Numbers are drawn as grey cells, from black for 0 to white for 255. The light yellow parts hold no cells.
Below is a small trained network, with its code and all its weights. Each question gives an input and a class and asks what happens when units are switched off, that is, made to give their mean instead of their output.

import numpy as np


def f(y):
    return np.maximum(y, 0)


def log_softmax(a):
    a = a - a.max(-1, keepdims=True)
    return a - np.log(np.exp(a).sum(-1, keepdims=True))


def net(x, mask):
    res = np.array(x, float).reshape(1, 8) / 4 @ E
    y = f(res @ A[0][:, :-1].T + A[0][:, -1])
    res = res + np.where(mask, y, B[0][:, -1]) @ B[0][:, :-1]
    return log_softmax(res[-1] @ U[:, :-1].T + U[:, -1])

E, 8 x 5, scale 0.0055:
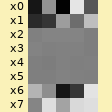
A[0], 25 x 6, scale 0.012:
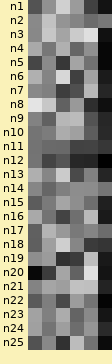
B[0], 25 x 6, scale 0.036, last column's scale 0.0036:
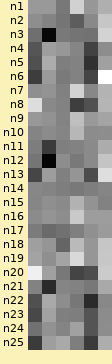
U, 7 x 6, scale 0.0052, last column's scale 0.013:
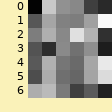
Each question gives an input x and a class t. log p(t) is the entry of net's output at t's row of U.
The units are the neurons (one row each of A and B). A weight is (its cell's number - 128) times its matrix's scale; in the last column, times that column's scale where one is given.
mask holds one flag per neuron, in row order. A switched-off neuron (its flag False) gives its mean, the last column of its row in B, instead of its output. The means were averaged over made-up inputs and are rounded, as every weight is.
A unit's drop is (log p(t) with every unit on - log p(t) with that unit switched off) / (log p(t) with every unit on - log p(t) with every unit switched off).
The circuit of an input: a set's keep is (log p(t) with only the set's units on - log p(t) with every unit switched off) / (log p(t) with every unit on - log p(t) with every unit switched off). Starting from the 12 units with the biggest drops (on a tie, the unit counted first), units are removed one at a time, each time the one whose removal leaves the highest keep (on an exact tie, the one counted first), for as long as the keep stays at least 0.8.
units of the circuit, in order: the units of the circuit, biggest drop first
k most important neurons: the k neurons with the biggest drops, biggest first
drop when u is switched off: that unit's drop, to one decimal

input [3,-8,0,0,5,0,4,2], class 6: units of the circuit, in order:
n8
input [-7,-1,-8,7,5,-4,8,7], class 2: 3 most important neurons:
n19, n16, n7
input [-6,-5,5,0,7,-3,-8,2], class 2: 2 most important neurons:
n18, n1
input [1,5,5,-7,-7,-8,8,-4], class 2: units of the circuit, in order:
n19, n7
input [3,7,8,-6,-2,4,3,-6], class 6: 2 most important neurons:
n20, n3
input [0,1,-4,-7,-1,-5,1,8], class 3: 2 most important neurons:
n3, n21
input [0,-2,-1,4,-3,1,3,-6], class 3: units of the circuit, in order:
n12, n11
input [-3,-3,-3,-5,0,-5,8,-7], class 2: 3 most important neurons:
n19, n7, n16
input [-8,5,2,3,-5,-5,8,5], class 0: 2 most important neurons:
n6, n13
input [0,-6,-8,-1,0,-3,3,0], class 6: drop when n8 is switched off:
0.7
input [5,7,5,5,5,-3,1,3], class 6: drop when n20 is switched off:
0.8
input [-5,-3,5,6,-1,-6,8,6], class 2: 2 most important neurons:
n19, n16
